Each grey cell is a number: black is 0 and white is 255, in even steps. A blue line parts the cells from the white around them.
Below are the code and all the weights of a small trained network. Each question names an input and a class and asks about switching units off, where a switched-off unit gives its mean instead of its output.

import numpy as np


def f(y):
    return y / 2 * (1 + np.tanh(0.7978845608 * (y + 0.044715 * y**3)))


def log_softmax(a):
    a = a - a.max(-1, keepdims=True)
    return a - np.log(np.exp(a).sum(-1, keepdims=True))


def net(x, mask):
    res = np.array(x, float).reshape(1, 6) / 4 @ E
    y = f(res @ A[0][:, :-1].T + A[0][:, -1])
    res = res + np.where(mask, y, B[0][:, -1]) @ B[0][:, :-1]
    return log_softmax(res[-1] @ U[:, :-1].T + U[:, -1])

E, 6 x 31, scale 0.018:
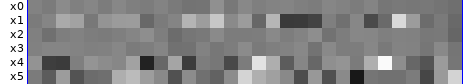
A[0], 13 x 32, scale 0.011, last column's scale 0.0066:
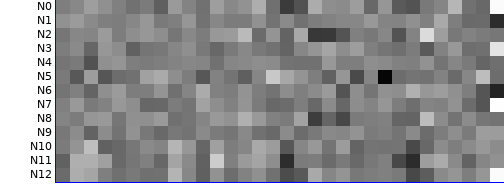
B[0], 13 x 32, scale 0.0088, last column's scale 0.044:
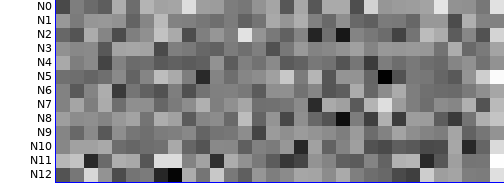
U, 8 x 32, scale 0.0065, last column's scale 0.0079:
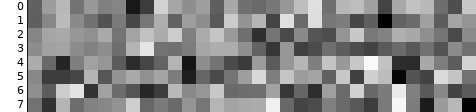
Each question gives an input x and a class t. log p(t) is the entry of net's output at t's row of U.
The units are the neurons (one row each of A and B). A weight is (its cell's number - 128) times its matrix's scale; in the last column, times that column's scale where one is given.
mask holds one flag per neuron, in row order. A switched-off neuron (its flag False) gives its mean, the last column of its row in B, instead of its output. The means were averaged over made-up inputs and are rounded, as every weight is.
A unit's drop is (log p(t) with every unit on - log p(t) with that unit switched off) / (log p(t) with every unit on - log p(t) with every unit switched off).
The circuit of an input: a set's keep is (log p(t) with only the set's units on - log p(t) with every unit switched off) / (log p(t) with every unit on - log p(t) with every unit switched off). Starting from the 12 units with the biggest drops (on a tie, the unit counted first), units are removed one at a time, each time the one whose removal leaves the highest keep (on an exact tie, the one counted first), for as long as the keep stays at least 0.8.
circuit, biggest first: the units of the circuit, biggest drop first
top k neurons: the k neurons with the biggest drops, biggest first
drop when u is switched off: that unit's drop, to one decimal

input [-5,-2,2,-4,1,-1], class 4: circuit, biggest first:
[N5, N2]
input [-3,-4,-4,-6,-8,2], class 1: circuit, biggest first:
[N12]
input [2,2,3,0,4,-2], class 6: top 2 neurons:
[N5, N11]
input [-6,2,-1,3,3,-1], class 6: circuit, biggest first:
[N5, N11]
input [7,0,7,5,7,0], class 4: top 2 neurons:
[N5, N2]
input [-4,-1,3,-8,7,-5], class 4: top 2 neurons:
[N2, N12]
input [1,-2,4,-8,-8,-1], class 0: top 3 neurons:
[N12, N0, N5]
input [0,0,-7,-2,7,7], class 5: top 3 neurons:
[N2, N12, N8]
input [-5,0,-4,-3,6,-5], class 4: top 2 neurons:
[N2, N12]
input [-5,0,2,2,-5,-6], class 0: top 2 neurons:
[N12, N2]
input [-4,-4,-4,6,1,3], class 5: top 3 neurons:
[N12, N2, N10]
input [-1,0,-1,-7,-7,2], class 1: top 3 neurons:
[N12, N2, N8]
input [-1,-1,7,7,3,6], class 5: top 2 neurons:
[N2, N12]
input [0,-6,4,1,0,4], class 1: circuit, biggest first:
[N11]
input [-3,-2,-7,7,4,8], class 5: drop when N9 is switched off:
0.0
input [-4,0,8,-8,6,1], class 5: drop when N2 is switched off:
1.2
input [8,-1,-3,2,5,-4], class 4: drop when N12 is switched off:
0.1
